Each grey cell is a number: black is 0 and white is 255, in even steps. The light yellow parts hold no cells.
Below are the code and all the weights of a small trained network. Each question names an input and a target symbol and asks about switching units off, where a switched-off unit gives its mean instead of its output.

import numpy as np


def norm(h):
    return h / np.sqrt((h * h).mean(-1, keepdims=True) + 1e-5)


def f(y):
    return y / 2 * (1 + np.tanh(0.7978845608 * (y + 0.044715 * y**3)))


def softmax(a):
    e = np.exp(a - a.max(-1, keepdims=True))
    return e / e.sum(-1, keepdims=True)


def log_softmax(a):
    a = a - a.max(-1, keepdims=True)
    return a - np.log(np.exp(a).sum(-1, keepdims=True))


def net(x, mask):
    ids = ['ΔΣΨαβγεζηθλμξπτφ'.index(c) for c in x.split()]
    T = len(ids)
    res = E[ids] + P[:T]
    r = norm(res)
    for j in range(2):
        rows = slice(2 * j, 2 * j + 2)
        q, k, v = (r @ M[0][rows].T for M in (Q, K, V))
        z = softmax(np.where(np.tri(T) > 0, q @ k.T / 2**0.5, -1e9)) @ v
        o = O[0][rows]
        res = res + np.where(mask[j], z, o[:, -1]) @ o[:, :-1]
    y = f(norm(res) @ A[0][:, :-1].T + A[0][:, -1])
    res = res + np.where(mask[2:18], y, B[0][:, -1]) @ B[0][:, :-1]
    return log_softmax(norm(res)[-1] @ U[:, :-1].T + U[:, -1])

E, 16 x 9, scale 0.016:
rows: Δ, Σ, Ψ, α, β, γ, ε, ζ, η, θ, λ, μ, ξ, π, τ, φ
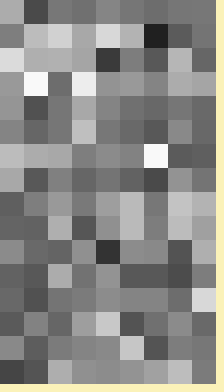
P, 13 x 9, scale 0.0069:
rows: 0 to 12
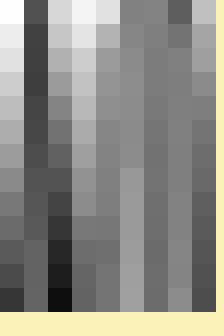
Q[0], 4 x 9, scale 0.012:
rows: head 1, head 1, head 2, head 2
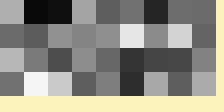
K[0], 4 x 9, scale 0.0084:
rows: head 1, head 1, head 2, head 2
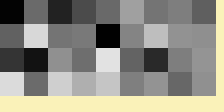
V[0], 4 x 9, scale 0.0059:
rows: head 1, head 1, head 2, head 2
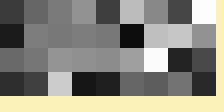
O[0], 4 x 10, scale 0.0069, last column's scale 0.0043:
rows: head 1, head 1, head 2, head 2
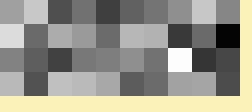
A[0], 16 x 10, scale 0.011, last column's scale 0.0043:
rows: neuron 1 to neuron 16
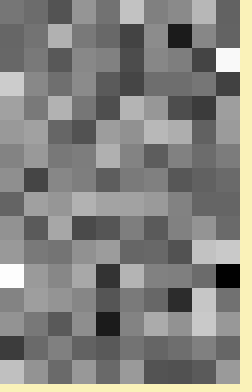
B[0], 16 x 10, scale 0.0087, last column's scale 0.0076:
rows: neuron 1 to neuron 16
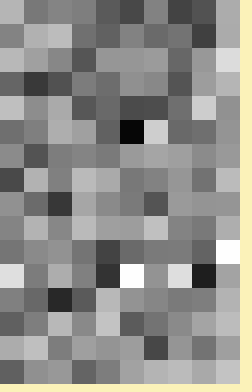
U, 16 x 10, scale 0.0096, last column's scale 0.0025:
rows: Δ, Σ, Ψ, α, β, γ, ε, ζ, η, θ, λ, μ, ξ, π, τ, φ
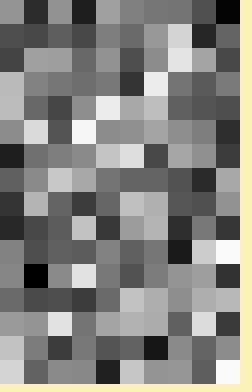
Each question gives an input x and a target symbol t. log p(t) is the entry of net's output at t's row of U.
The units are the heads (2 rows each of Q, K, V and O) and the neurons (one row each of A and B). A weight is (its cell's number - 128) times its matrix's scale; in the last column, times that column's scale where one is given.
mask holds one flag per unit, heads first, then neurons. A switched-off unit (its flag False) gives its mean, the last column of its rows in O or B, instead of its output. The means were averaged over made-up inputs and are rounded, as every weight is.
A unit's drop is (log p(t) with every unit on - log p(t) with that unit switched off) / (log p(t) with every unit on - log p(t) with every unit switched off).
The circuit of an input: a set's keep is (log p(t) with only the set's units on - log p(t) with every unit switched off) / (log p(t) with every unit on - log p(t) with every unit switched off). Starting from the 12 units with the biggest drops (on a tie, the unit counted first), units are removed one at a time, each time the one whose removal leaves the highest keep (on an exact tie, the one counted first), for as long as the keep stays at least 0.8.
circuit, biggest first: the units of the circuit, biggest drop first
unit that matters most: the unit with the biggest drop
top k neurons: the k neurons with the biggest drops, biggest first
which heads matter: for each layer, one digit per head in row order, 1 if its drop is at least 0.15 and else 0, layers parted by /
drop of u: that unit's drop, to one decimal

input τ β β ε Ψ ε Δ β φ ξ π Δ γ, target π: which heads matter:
10
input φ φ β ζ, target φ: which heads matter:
10
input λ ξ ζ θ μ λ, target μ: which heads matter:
01
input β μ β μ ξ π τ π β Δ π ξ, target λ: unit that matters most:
neuron 14
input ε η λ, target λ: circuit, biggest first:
(neuron 14; neuron 13; neuron 1)
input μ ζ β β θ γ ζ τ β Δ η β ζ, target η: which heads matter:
11
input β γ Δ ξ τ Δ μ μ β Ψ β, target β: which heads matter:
10
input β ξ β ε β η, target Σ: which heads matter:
01
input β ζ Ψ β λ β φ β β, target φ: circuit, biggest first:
(head 1; neuron 12)
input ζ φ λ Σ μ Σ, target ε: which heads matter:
00
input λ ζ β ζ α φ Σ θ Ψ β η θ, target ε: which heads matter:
11
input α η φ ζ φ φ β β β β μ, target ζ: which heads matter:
01
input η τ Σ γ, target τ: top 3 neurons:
(neuron 10; neuron 8; neuron 14)
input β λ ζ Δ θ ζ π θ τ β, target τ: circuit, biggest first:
(head 1; neuron 15; neuron 8)
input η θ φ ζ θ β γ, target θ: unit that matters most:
head 2
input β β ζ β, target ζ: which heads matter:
11
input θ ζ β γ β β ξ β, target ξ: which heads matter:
10
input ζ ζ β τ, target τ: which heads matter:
10
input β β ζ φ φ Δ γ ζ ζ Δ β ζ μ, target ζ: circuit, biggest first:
(head 2; neuron 2)
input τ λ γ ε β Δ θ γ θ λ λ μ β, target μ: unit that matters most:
head 2
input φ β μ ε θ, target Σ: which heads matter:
01
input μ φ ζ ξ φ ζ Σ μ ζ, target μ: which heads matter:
01
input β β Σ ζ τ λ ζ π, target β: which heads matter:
10
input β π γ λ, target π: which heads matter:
11
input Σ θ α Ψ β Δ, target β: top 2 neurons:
(neuron 3; neuron 14)
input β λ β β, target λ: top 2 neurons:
(neuron 12; neuron 3)
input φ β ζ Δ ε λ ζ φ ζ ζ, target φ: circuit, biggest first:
(head 1)
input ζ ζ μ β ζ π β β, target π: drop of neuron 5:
0.4
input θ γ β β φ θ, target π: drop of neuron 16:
-0.1
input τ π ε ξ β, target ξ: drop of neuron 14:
0.1
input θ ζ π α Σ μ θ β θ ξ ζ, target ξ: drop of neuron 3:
0.0
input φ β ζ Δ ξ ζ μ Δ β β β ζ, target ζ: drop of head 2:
1.0
